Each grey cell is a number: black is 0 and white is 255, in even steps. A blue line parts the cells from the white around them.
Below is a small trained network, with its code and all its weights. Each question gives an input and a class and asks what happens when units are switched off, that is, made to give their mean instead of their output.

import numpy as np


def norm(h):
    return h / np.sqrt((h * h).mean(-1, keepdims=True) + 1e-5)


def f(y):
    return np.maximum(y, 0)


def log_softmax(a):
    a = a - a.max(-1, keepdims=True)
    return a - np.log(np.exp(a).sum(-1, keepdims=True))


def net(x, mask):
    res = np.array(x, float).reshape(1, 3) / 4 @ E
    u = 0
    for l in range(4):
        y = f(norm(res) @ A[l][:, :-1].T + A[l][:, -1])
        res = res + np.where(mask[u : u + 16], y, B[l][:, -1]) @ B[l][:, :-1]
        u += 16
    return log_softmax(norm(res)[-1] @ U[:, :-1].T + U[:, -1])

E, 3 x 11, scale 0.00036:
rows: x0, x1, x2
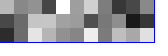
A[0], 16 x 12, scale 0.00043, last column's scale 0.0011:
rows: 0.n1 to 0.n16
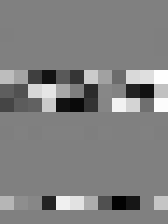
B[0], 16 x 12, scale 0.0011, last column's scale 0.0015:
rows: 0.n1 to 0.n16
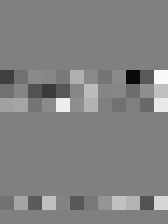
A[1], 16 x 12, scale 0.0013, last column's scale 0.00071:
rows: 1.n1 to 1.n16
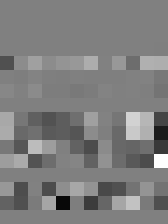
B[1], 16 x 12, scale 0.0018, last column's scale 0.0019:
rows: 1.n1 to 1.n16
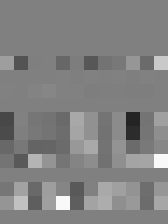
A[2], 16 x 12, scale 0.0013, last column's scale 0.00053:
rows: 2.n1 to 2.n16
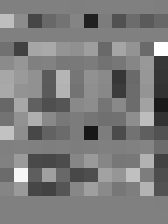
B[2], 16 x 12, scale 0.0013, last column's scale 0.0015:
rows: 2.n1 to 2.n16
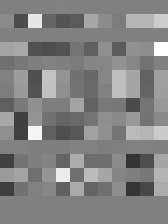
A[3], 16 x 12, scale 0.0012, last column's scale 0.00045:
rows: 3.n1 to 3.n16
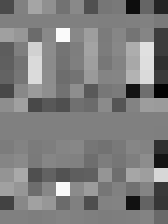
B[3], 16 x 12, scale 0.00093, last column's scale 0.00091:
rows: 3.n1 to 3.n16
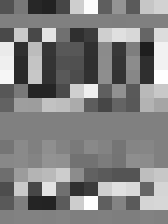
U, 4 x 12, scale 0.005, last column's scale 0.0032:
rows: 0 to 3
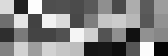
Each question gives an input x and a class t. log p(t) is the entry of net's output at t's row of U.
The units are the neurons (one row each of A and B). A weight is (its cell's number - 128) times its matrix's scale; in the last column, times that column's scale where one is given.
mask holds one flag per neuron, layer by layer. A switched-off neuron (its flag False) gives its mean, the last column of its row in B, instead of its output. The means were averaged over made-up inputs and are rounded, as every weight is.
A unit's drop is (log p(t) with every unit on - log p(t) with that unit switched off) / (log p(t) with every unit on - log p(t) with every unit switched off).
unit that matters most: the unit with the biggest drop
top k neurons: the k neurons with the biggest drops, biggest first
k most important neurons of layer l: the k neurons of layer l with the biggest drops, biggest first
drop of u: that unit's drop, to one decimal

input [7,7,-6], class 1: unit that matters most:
0.n6
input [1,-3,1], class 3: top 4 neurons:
(0.n6, 0.n7, 1.n5, 1.n9)
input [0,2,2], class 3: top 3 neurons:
(2.n4, 0.n6, 1.n12)
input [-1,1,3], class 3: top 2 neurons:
(2.n4, 1.n12)
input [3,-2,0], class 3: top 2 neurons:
(2.n4, 0.n8)
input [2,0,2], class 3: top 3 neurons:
(2.n4, 1.n12, 0.n8)
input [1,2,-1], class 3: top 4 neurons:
(2.n4, 0.n6, 2.n10, 2.n2)
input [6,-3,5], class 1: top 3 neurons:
(1.n12, 2.n10, 2.n2)
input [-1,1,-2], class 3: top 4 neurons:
(1.n12, 2.n4, 2.n10, 2.n2)
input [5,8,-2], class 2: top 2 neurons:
(0.n8, 1.n15)
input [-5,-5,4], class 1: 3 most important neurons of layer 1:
(1.n12, 1.n15, 1.n11)
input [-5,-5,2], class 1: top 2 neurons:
(1.n15, 0.n7)
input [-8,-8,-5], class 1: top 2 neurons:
(1.n15, 2.n13)
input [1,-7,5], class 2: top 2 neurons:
(1.n12, 1.n9)
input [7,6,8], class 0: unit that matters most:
0.n8
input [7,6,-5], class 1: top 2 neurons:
(0.n6, 1.n5)
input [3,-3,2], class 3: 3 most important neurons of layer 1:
(1.n5, 1.n15, 1.n12)
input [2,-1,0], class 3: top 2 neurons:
(2.n4, 0.n8)
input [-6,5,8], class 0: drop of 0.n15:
0.1
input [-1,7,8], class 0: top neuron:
(0.n6)
